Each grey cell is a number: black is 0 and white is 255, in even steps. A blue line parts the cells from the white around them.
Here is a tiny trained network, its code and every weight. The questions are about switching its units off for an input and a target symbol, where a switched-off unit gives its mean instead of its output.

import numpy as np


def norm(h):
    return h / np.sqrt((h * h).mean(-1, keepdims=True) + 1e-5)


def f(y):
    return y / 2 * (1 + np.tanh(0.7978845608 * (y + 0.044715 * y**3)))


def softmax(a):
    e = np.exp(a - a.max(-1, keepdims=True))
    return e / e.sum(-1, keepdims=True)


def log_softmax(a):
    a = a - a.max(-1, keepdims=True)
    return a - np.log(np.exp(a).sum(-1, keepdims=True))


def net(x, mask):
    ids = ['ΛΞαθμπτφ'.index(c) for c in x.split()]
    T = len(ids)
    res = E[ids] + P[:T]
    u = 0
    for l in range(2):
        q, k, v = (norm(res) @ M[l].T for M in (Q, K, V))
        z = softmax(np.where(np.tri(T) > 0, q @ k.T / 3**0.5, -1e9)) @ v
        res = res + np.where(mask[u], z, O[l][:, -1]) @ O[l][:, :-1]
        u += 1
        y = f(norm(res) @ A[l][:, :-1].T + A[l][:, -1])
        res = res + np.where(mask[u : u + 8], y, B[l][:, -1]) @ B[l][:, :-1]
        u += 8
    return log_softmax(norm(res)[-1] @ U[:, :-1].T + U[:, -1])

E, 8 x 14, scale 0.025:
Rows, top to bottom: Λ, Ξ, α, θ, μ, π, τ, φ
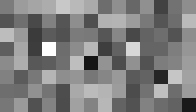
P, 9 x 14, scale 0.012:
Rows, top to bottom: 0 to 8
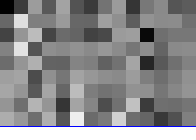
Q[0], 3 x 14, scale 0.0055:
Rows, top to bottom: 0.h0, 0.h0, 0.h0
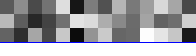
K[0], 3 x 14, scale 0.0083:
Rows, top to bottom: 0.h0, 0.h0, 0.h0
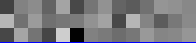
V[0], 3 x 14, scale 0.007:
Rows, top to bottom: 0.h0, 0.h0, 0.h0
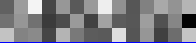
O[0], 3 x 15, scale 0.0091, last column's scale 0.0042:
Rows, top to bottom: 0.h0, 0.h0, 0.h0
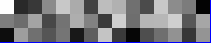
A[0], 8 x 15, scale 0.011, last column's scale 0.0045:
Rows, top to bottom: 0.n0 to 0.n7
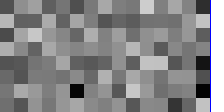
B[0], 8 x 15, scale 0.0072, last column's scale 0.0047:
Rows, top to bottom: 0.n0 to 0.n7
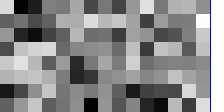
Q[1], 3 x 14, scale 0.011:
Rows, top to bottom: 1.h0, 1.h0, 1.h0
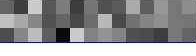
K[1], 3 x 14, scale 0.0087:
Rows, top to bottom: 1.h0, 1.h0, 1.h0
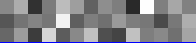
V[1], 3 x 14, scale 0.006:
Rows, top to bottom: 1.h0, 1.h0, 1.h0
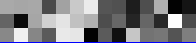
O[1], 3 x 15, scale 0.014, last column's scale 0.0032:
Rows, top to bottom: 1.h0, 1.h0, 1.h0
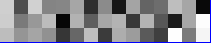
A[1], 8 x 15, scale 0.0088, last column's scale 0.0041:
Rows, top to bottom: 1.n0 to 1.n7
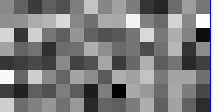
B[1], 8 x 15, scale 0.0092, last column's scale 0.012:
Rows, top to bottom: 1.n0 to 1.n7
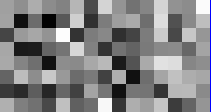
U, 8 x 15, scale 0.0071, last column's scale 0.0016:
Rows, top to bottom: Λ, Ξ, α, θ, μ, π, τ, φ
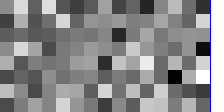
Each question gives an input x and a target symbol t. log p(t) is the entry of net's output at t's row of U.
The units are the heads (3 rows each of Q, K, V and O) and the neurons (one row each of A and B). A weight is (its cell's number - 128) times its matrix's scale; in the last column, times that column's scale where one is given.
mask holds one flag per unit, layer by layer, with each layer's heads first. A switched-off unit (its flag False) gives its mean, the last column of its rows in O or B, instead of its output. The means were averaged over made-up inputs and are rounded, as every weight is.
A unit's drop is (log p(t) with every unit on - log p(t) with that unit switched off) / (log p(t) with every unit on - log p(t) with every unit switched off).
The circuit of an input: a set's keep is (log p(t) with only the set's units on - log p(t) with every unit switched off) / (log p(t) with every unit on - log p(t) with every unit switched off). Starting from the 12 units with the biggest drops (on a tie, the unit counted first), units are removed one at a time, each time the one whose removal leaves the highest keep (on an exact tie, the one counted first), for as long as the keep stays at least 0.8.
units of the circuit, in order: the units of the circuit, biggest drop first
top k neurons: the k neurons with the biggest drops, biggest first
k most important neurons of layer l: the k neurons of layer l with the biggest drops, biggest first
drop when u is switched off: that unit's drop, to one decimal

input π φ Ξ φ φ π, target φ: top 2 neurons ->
(1.n5 1.n2)
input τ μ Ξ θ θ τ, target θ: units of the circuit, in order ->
(0.h0 1.h0)
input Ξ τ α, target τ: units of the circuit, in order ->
(0.h0)
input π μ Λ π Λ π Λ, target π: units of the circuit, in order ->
(1.h0 0.n3)
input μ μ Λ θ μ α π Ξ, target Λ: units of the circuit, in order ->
(0.h0 1.n1)
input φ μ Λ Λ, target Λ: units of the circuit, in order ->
(1.h0 1.n5)
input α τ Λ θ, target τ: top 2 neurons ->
(1.n1 0.n1)
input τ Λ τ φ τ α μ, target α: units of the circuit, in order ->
(1.h0 1.n6)
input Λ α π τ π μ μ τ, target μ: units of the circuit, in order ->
(1.h0 1.n3)
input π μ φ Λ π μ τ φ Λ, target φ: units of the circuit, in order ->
(0.h0 1.h0 1.n2)
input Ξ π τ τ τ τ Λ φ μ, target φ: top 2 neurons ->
(1.n5 1.n2)
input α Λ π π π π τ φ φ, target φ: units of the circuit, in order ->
(0.h0 1.h0 1.n2)
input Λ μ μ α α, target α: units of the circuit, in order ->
(1.h0 0.h0 1.n6)
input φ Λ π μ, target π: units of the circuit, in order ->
(1.h0)
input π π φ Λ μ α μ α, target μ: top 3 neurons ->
(0.n7 1.n3 0.n0)
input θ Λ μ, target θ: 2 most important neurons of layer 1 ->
(1.n5 1.n3)
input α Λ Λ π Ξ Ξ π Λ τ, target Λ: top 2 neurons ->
(0.n2 1.n1)
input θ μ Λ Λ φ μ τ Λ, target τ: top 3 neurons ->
(1.n1 0.n1 0.n7)
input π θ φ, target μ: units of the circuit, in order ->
(0.h0 1.h0)
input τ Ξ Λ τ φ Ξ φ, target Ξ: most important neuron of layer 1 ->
(1.n1)
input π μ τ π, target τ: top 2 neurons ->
(0.n7 1.n1)
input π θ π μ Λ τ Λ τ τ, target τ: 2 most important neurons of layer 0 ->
(0.n1 0.n7)
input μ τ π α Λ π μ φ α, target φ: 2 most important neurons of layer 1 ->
(1.n2 1.n5)
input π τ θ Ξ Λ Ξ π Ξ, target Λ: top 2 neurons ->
(1.n1 0.n5)
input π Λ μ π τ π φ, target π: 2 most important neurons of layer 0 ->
(0.n7 0.n3)
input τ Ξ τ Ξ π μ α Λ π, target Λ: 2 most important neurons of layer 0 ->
(0.n2 0.n3)
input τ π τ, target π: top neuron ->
(0.n7)
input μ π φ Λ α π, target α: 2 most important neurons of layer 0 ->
(0.n7 0.n0)
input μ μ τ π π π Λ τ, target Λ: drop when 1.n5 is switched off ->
0.2
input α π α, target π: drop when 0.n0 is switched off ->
0.1
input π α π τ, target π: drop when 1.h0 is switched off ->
1.4
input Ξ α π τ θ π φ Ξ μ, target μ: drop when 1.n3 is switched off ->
-0.1
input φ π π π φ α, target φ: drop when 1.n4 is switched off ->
0.0
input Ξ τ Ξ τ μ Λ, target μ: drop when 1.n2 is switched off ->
0.1
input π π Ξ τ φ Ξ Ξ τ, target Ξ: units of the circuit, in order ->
(1.h0)
